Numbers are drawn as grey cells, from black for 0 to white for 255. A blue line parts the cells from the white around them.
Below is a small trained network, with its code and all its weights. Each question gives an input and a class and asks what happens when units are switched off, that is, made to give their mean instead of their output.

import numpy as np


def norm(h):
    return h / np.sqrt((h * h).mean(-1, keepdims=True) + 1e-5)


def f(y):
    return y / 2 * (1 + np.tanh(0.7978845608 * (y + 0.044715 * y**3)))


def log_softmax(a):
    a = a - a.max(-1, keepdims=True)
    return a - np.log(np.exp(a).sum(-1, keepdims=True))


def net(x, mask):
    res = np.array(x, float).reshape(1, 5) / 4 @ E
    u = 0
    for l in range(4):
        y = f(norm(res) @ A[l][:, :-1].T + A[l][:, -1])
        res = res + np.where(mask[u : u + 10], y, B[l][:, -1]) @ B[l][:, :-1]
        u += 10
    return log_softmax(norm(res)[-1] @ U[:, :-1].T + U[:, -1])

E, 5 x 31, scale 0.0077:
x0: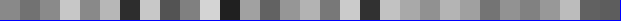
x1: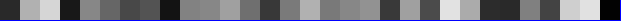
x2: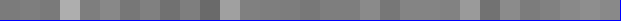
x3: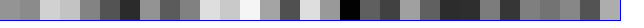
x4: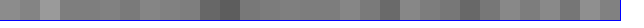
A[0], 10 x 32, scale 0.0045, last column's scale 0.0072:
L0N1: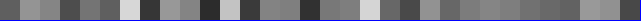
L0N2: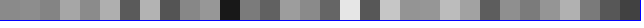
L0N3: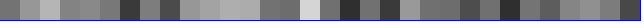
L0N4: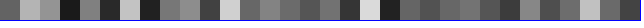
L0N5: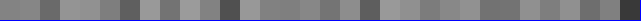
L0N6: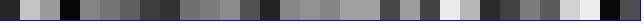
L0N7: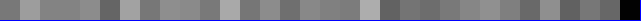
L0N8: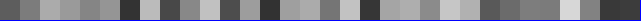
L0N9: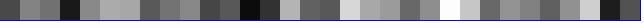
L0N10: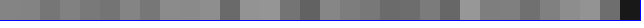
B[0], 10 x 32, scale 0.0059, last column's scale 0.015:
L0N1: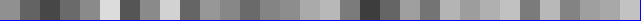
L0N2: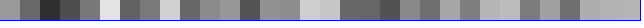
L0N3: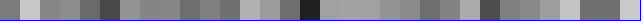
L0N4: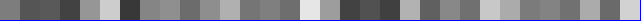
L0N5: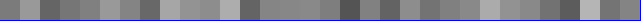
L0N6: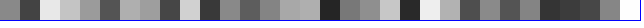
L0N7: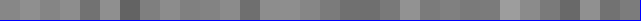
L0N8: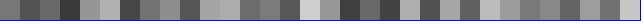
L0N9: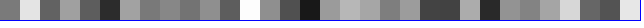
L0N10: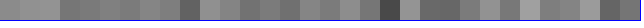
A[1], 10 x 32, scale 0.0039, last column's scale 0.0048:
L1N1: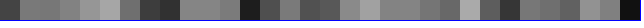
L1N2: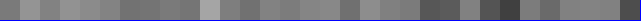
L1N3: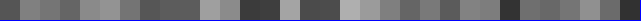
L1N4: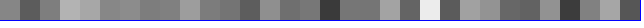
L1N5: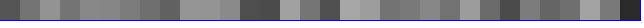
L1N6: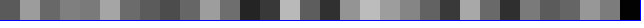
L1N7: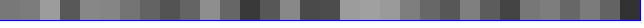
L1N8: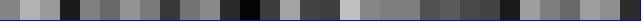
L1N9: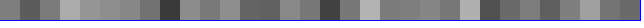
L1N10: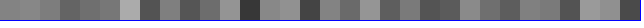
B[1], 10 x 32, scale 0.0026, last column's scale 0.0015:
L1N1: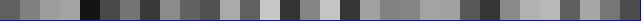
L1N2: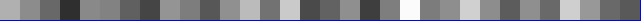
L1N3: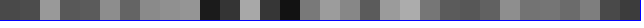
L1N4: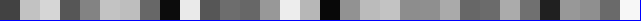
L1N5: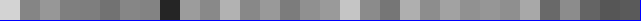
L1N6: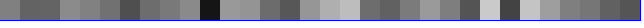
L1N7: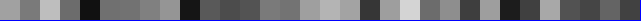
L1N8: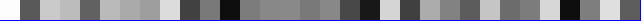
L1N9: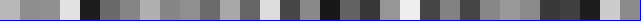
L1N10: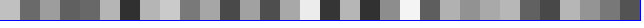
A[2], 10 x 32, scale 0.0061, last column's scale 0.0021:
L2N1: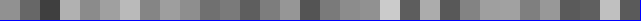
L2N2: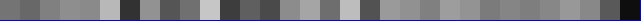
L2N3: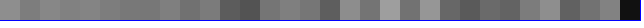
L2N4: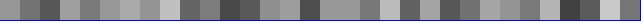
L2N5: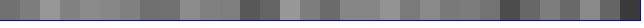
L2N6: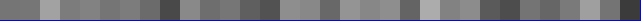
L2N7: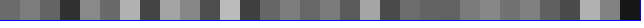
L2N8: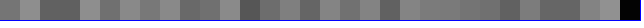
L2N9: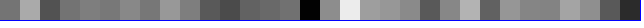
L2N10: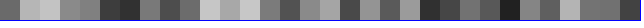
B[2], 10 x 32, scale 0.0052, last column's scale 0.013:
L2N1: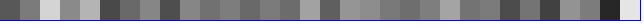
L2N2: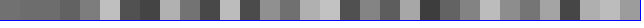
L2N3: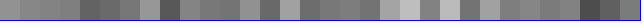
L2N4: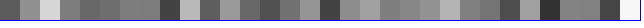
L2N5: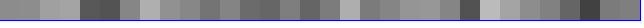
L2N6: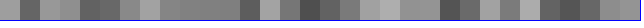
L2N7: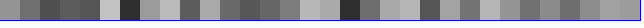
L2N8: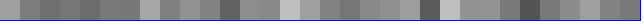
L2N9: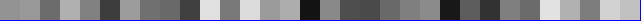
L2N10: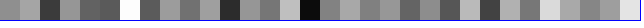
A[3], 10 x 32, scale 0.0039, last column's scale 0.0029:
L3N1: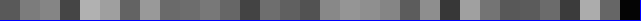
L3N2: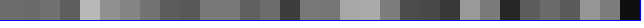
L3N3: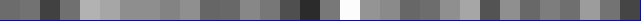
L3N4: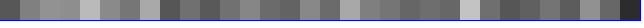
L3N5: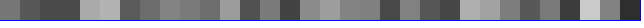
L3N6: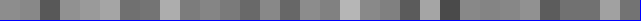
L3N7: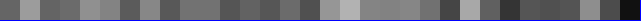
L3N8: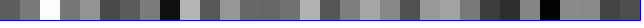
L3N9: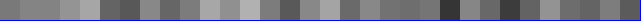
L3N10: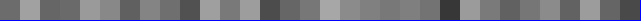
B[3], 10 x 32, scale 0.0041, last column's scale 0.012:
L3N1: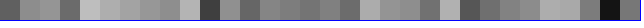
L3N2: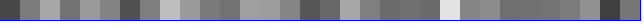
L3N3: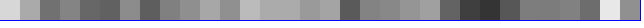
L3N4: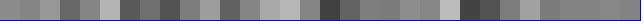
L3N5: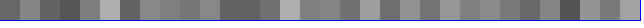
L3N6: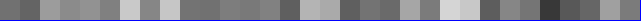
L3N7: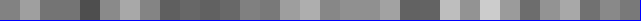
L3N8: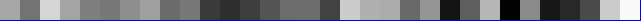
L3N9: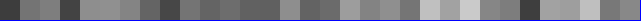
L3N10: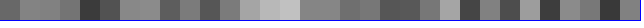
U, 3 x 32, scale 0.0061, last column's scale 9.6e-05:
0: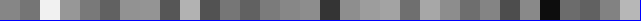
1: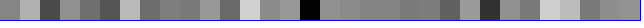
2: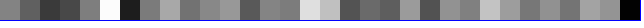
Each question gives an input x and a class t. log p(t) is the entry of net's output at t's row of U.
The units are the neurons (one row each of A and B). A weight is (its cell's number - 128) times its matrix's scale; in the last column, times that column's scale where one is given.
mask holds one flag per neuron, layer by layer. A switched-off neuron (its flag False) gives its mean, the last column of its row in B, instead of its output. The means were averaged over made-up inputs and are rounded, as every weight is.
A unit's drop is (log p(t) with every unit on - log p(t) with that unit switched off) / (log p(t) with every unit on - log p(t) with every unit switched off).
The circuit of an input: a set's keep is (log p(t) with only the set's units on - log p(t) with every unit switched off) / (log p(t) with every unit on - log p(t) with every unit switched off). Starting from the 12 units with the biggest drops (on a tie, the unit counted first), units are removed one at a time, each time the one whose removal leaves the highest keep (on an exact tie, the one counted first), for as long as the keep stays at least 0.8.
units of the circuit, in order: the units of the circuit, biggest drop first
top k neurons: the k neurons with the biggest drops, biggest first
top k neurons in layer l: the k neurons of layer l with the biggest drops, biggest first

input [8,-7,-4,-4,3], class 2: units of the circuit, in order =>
(L0N2)
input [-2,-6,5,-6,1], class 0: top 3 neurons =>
(L2N4; L2N1; L0N3)
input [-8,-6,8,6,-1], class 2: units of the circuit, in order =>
(L0N6; L0N9)
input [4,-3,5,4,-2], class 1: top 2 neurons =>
(L0N6; L0N1)
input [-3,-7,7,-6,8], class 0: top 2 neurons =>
(L2N4; L2N1)
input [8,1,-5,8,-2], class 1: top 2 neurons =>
(L2N10; L0N3)
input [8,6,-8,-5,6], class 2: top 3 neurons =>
(L0N2; L0N8; L2N2)
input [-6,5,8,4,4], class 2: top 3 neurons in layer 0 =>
(L0N4; L0N9; L0N1)
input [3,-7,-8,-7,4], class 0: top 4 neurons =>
(L2N4; L2N1; L0N3; L2N10)
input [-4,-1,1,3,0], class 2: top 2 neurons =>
(L0N9; L0N4)
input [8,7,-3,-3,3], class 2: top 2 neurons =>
(L0N8; L0N2)
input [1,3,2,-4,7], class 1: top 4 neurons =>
(L0N9; L2N9; L2N4; L2N1)
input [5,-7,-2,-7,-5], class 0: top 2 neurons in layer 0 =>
(L0N3; L0N9)
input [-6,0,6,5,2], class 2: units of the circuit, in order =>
(L0N4)
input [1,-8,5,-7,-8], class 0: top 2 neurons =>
(L2N4; L2N1)
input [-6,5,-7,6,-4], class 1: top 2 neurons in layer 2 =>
(L2N10; L2N4)
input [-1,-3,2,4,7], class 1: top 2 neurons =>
(L0N6; L2N10)
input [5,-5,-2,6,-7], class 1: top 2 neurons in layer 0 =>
(L0N6; L0N1)
